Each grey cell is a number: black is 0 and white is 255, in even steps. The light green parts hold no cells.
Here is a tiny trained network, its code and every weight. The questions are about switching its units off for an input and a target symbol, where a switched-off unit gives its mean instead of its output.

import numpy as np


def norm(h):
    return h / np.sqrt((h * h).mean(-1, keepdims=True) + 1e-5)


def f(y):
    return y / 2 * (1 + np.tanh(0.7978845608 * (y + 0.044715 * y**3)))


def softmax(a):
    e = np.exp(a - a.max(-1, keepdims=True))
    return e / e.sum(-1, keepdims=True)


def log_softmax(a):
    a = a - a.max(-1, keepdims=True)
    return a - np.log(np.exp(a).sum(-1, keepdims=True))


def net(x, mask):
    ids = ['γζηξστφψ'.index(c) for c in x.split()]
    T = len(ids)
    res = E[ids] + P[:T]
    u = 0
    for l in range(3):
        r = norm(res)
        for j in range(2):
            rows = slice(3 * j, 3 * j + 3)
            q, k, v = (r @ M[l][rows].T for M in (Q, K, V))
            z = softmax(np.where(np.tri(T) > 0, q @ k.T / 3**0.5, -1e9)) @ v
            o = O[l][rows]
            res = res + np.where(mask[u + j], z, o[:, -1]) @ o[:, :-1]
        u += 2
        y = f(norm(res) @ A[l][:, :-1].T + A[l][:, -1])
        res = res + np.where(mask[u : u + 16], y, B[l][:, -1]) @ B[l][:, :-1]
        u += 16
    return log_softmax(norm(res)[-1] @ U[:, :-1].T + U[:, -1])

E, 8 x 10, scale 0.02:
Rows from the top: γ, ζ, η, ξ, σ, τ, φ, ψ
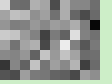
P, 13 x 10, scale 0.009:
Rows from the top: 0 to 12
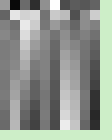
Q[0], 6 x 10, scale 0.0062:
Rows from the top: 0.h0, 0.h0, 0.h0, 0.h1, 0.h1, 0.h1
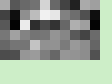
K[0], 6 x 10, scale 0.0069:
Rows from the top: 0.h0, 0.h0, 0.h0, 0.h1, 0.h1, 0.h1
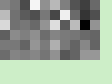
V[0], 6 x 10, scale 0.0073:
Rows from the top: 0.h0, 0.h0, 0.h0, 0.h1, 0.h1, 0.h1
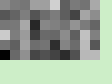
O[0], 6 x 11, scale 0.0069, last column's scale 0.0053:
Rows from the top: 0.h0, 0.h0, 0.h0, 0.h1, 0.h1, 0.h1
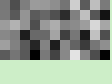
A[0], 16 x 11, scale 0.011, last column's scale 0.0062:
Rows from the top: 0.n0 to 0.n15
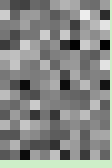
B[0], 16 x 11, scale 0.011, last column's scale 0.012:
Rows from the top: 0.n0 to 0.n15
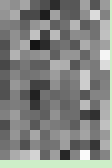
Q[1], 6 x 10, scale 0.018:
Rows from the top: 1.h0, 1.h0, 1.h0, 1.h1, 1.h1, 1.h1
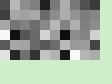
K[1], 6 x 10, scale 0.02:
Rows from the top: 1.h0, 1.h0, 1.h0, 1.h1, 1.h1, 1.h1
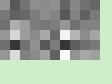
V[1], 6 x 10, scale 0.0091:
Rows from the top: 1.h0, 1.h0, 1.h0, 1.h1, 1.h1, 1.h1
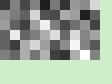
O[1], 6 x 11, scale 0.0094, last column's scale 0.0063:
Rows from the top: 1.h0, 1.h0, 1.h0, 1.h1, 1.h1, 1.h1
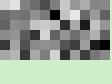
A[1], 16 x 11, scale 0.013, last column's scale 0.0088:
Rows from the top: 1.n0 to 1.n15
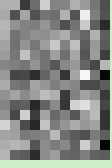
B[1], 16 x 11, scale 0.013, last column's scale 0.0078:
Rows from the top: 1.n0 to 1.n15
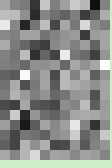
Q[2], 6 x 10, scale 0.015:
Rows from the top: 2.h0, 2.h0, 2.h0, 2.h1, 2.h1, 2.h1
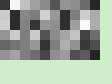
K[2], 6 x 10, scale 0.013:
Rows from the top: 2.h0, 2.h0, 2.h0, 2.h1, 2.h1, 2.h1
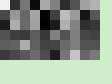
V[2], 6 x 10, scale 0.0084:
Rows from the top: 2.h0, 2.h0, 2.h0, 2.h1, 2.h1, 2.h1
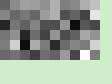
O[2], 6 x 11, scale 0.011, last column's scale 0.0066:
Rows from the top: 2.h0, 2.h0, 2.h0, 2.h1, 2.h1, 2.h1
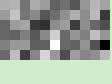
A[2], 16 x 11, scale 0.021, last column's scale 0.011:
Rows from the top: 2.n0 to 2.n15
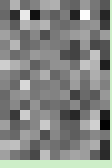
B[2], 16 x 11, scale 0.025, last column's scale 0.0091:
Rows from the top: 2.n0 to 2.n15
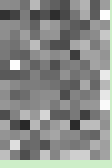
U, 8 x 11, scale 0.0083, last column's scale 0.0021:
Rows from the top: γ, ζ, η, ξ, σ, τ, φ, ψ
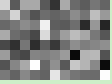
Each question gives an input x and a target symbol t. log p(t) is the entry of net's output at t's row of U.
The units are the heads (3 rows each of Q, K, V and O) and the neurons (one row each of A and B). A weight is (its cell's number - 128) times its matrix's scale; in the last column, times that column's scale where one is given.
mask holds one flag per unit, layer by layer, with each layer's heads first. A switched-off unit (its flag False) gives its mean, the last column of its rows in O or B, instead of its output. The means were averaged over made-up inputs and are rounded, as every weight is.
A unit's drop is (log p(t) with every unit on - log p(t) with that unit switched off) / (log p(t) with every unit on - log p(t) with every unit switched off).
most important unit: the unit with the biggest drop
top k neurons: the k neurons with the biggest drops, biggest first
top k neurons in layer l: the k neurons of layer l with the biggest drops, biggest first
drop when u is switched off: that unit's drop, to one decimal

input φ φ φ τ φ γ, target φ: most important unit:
1.h1
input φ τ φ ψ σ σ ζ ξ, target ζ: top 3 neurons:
[0.n4, 0.n1, 2.n1]
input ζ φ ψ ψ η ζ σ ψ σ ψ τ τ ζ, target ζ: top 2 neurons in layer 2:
[2.n1, 2.n7]
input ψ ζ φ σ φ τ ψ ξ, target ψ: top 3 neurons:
[0.n4, 1.n15, 1.n7]
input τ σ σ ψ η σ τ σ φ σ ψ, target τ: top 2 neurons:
[0.n4, 1.n10]
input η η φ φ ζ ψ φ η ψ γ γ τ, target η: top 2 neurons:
[0.n4, 0.n11]
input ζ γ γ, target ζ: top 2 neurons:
[1.n11, 1.n1]
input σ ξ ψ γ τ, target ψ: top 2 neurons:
[0.n4, 2.n1]
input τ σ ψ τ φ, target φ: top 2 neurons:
[0.n15, 2.n1]
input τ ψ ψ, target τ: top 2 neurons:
[0.n4, 2.n12]
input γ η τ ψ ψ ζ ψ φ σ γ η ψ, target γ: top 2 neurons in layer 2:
[2.n1, 2.n10]
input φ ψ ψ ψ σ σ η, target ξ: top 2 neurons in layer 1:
[1.n8, 1.n6]
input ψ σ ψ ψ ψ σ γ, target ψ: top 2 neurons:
[2.n1, 1.n6]
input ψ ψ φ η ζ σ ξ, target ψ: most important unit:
0.h1
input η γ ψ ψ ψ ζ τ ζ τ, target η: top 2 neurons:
[0.n4, 0.n13]
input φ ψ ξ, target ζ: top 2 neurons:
[0.n5, 0.n4]
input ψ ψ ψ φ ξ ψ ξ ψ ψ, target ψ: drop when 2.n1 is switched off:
0.3
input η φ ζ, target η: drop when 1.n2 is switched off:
0.0
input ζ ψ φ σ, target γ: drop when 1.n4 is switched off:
0.1
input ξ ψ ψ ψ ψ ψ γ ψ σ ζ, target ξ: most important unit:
2.h0
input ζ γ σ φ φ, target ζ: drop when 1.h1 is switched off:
1.1
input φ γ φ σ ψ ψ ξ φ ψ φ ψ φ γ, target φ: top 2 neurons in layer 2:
[2.n4, 2.n1]
